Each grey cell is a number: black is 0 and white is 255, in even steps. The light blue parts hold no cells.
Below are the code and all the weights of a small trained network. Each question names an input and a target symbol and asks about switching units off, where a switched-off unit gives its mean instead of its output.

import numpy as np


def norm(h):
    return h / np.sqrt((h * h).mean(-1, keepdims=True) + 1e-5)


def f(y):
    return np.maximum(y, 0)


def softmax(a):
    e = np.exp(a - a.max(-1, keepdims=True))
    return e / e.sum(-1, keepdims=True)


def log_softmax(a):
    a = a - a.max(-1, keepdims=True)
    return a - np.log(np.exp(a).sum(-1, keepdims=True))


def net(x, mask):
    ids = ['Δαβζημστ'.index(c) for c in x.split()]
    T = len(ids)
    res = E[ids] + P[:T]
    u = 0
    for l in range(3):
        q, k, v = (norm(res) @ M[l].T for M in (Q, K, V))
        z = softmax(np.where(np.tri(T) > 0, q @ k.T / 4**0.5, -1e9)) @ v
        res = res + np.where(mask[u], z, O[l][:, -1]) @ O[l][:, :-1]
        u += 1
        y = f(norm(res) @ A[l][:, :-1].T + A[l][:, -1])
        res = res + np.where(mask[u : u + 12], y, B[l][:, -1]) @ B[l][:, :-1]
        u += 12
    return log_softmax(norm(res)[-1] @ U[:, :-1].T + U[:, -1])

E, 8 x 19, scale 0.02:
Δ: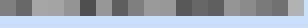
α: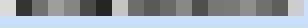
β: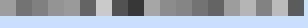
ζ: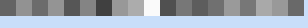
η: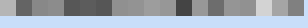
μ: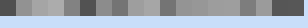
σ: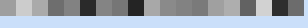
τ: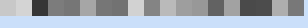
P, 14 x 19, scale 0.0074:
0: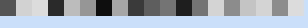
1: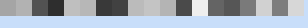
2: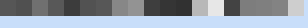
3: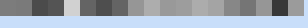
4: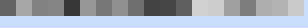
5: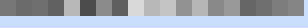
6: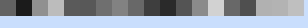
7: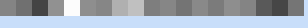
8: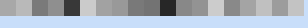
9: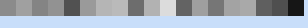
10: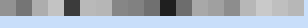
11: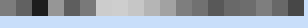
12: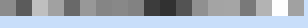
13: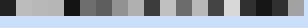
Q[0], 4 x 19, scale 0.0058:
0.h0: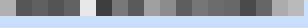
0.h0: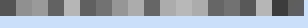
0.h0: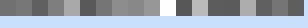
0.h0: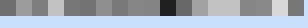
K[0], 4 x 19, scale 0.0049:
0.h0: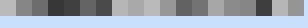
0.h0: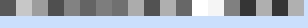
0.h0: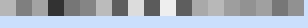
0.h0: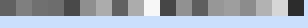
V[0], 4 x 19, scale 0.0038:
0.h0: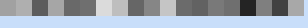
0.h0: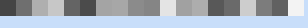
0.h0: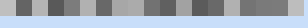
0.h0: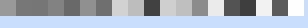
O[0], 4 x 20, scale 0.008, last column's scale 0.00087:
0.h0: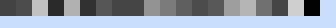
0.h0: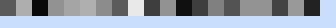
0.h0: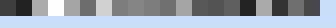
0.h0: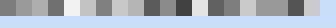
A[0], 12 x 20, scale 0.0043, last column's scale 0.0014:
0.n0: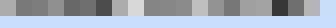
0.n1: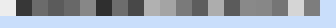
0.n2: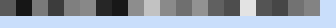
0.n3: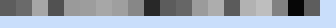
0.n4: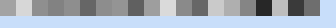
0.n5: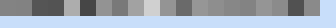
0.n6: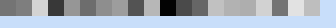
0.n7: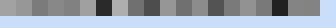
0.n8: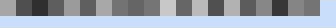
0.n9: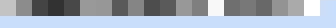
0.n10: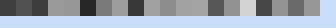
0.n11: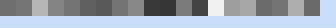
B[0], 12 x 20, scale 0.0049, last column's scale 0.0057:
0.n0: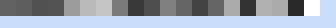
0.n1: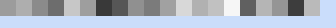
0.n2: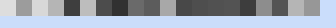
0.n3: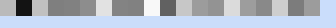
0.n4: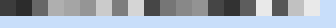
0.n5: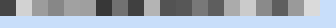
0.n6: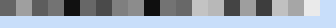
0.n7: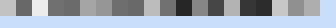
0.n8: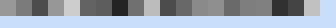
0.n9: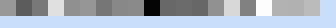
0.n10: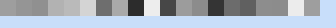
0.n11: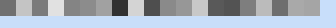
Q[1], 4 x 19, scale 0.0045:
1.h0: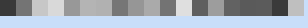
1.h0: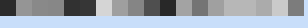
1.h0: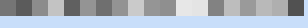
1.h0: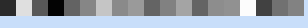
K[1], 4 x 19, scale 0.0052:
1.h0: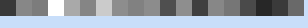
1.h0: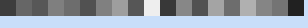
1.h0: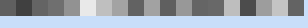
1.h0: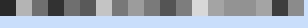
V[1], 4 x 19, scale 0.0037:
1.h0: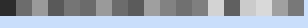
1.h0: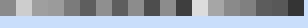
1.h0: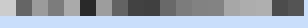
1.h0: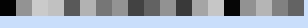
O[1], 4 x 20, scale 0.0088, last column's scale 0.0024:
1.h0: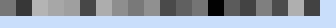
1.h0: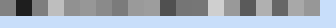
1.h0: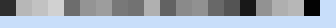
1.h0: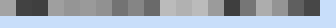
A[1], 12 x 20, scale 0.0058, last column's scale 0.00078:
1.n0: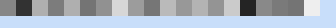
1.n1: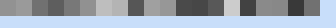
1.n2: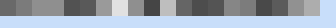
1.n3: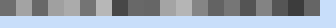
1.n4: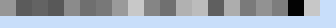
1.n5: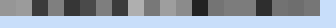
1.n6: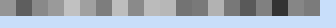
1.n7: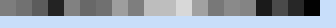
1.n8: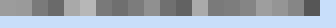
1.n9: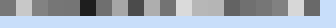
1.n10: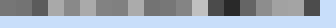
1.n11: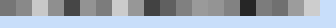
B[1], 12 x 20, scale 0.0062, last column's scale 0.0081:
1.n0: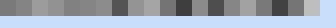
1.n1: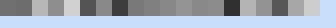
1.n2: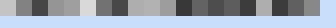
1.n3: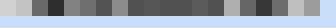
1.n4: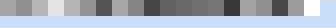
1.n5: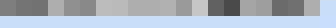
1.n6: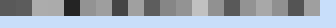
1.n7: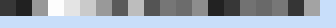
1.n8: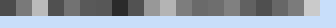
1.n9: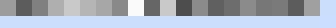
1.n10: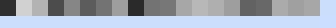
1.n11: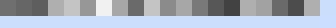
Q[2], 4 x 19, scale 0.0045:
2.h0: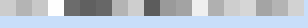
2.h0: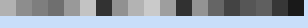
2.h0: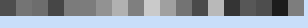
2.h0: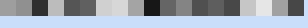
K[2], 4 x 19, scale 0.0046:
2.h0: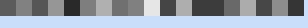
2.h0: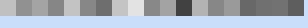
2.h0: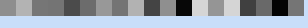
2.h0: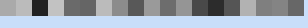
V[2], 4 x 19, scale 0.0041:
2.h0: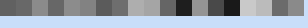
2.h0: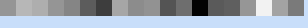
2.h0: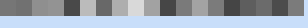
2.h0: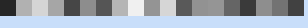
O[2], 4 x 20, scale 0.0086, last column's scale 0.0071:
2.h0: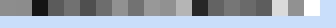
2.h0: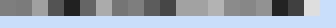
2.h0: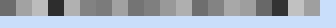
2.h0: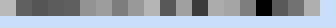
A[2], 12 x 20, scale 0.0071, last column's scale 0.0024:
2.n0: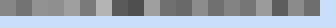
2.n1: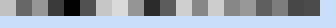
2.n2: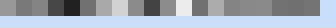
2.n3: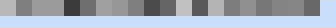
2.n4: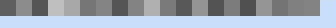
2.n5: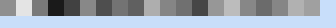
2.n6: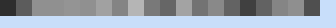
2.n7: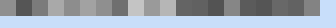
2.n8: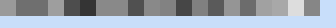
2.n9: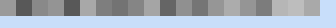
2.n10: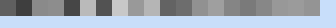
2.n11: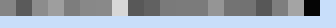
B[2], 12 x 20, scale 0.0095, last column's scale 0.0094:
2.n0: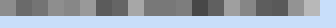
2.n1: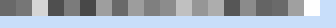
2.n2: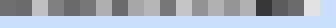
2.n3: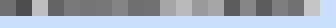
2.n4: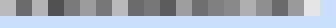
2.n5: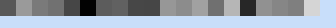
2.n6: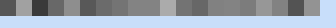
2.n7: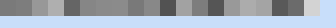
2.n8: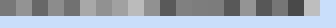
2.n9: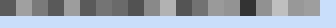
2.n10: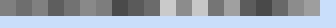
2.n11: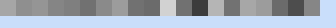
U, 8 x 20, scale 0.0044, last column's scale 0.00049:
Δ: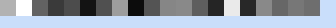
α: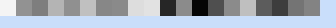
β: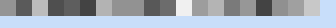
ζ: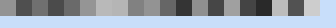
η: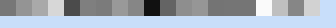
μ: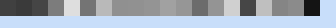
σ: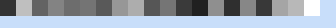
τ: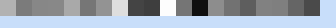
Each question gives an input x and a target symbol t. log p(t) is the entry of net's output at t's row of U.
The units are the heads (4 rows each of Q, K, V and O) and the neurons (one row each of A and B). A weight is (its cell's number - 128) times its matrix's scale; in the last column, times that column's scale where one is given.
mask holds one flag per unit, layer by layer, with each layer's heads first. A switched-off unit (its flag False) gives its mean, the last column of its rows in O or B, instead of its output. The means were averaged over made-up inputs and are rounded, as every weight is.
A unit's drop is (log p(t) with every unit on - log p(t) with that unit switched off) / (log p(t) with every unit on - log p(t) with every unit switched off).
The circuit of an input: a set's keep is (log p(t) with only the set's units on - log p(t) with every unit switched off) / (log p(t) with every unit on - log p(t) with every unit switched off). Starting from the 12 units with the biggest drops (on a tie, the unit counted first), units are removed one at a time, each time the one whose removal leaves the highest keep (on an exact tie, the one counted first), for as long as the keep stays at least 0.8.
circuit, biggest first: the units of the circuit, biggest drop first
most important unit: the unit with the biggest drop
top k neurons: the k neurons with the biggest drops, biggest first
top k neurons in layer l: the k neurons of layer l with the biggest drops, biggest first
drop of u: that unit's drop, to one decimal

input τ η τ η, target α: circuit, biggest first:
(2.n5, 2.n1)
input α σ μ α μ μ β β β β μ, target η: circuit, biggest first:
(2.h0)
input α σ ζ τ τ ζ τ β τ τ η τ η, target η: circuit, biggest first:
(2.h0, 0.h0)
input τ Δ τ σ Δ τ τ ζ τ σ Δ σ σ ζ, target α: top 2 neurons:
(1.n7, 2.n5)
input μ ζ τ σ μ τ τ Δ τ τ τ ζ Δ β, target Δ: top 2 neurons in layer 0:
(0.n10, 0.n6)
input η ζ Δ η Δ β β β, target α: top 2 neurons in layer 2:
(2.n8, 2.n5)
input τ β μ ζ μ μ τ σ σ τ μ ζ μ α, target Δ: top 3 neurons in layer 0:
(0.n4, 0.n1, 0.n7)
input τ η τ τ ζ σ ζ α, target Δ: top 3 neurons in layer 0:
(0.n7, 0.n4, 0.n1)
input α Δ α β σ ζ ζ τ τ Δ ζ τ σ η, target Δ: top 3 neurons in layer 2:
(2.n5, 2.n2, 2.n1)
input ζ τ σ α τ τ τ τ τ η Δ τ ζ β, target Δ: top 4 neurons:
(1.n3, 0.n10, 2.n5, 1.n4)
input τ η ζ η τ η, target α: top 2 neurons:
(0.n0, 2.n5)
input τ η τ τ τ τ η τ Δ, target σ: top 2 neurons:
(0.n6, 2.n8)
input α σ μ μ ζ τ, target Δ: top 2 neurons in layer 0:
(0.n4, 0.n5)
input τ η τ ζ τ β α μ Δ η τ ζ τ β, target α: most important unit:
1.n5
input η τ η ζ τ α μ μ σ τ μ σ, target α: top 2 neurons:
(0.n6, 1.n9)
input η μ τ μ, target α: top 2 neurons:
(0.n0, 1.n10)
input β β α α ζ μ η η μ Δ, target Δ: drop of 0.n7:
0.1
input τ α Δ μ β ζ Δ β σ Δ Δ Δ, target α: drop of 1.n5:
0.0
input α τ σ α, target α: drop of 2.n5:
0.2
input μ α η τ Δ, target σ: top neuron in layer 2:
(2.n8)
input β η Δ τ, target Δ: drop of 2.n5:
0.1
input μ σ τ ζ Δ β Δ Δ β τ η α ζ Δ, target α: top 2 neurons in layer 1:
(1.n5, 1.n2)
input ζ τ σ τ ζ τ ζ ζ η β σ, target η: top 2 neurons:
(1.n4, 0.n6)
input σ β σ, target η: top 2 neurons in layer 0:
(0.n6, 0.n11)
